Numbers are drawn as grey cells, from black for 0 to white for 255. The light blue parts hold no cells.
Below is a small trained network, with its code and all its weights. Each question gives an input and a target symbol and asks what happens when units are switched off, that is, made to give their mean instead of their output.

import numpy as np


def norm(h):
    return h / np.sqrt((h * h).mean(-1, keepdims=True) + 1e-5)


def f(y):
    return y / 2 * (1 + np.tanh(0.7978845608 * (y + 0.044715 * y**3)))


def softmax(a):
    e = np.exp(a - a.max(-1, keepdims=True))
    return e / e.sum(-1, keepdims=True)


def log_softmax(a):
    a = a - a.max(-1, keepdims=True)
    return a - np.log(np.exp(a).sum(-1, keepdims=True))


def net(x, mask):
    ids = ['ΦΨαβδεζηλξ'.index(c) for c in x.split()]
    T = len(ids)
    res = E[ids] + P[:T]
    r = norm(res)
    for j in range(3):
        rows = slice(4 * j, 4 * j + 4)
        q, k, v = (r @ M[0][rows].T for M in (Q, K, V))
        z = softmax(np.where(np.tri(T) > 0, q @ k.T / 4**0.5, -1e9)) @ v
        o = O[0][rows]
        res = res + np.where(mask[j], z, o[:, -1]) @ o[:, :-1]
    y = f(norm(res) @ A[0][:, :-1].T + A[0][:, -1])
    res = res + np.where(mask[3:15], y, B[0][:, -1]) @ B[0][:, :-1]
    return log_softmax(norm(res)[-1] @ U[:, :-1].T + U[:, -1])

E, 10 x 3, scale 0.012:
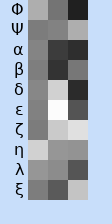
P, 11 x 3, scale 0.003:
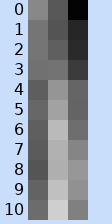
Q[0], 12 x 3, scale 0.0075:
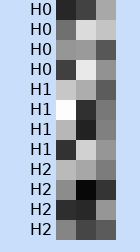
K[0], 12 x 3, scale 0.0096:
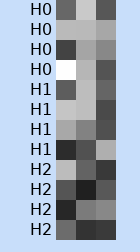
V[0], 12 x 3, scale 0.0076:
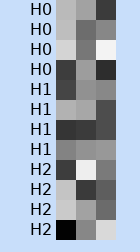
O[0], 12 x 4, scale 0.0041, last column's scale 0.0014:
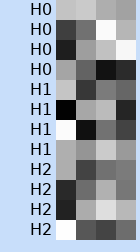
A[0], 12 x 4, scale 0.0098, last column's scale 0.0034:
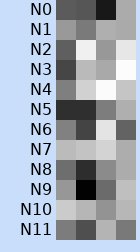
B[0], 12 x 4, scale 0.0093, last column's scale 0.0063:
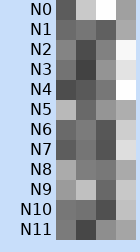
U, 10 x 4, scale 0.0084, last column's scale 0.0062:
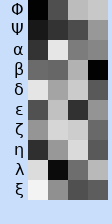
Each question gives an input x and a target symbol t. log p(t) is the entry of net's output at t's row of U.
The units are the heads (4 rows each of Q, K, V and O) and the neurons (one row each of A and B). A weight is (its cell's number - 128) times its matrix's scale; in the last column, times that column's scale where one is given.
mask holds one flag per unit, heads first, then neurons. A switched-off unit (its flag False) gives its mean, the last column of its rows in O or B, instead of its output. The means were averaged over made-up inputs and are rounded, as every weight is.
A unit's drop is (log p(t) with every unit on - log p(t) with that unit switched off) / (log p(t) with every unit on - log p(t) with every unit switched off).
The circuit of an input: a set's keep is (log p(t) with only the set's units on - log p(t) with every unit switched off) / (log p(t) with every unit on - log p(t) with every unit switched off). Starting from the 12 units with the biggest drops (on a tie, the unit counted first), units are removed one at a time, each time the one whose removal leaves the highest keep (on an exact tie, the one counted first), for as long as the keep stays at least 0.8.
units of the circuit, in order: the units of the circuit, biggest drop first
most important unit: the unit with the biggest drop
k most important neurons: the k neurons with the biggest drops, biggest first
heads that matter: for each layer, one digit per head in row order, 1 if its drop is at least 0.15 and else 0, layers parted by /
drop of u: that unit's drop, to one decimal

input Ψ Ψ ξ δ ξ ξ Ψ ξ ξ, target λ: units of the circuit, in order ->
[H2]
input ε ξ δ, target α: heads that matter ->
000
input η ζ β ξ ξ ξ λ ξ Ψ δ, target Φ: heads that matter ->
101
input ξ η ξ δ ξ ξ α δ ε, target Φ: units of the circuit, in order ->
[H2, N3]
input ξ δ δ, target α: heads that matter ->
100
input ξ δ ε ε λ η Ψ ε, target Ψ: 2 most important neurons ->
[N2, N0]
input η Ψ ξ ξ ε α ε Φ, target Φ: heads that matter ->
011
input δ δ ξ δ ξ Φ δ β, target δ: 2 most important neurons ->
[N5, N0]
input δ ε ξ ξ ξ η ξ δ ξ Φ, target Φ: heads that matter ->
110
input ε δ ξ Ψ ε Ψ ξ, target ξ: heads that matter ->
101
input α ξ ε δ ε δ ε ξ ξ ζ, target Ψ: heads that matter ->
000
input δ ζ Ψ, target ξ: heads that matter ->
001
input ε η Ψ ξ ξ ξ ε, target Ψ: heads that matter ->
010
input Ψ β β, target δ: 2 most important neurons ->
[N0, N9]
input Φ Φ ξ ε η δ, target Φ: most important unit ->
H2
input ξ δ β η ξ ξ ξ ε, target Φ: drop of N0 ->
-0.1
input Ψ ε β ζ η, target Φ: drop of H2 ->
0.1
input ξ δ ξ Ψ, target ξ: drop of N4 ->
0.0
